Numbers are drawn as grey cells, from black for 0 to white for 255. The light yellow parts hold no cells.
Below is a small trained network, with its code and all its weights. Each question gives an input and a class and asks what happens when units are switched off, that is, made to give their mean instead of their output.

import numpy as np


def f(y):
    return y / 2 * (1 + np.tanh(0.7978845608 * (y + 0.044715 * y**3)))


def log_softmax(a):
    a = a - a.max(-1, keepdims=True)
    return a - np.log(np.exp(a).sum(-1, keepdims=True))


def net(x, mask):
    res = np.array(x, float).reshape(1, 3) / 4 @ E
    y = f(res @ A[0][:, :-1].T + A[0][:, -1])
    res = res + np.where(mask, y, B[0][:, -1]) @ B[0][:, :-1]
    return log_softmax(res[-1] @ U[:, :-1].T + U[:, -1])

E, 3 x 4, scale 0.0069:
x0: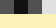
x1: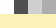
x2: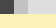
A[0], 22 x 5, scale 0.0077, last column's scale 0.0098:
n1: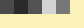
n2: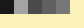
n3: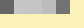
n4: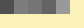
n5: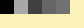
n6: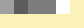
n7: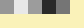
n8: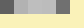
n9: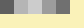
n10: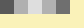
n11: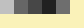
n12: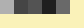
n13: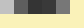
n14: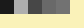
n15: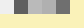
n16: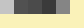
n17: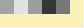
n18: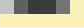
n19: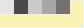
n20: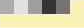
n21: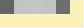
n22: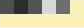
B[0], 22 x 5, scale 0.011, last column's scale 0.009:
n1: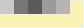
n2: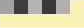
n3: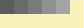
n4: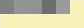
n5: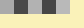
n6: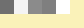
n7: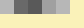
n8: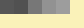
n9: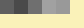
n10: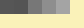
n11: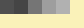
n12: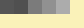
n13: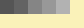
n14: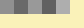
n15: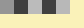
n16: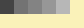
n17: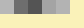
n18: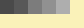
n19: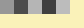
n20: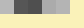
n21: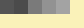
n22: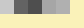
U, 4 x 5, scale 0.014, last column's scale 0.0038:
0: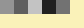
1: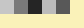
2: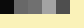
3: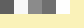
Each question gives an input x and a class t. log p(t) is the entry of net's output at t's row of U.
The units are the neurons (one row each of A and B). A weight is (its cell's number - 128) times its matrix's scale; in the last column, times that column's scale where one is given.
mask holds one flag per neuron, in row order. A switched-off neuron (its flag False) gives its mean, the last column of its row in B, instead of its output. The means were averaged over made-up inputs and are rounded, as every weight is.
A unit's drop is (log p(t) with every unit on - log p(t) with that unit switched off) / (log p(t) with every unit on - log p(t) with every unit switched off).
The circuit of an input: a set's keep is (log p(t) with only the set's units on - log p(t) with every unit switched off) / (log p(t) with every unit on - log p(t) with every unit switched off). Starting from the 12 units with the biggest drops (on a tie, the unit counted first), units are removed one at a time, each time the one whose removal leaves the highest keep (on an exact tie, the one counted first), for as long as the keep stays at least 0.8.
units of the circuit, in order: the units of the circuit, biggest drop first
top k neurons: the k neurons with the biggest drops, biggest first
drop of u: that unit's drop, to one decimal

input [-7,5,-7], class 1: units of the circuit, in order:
[n20]
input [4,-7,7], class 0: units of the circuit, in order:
[n5 n2]
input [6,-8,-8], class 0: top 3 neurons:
[n5 n2 n14]
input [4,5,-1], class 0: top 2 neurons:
[n19 n15]
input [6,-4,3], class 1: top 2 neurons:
[n22 n1]
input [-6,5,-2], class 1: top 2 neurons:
[n20 n17]
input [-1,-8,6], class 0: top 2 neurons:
[n5 n2]
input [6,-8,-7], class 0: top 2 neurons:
[n5 n2]
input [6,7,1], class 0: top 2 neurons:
[n19 n15]
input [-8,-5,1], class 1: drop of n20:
0.1
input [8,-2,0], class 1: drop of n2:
0.0
